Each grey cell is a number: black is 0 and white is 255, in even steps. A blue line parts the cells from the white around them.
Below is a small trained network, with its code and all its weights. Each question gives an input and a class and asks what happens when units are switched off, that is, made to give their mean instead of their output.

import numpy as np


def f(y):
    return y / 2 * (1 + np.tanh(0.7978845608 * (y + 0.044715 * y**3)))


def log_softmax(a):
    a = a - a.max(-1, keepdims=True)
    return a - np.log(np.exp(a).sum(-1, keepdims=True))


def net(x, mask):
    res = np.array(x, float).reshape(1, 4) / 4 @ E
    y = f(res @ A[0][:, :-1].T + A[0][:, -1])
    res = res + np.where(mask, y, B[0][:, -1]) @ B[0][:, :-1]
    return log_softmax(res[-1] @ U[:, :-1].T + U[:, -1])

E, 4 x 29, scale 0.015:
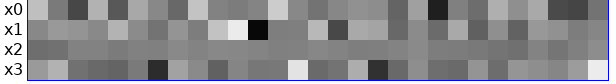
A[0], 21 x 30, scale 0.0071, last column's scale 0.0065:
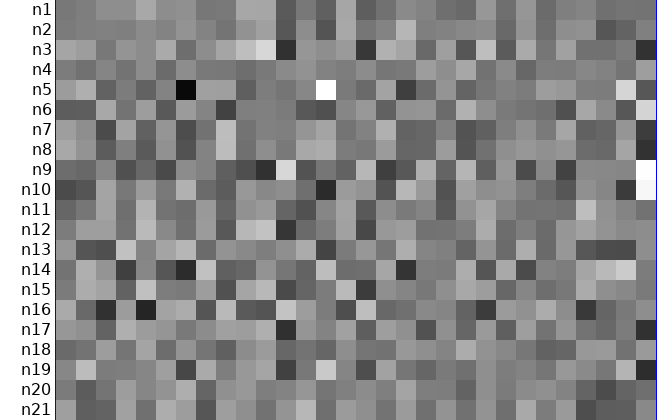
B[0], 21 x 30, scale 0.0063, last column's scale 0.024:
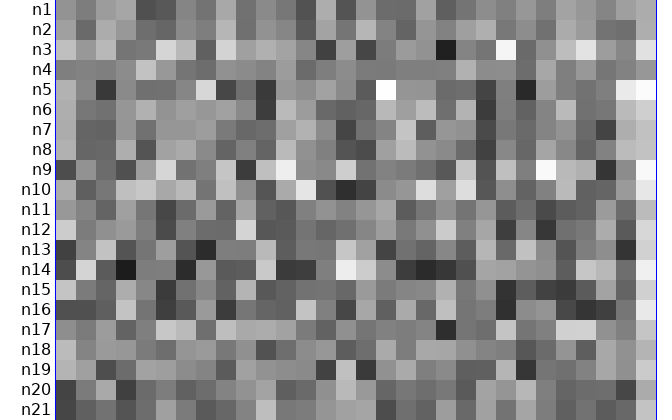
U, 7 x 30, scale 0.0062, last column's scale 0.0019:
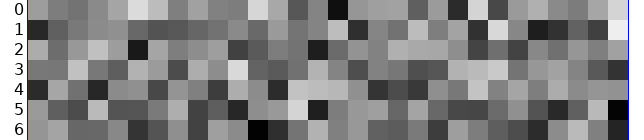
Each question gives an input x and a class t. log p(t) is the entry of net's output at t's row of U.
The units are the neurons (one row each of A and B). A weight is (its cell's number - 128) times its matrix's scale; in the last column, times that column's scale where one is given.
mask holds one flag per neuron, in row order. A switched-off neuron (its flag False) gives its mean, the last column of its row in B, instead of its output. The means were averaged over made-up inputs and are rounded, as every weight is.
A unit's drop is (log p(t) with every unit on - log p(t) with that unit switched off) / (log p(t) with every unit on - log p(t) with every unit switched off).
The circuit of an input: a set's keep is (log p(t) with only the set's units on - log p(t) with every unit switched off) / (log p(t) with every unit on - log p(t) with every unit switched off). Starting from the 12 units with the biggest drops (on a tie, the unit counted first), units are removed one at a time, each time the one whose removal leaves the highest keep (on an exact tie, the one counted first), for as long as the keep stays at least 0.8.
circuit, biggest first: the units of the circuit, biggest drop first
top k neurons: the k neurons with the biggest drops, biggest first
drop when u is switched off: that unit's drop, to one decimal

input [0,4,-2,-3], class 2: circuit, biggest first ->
[n9]
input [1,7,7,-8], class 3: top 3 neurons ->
[n3; n13; n17]
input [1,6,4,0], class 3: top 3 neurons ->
[n3; n5; n10]
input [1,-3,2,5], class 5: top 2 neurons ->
[n3; n5]
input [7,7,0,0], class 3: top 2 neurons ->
[n13; n10]
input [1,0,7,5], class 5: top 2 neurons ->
[n3; n9]
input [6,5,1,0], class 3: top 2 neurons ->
[n10; n13]
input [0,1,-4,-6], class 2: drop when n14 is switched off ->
0.2
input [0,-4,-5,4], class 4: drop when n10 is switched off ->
0.1
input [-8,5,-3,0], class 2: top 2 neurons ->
[n6; n10]
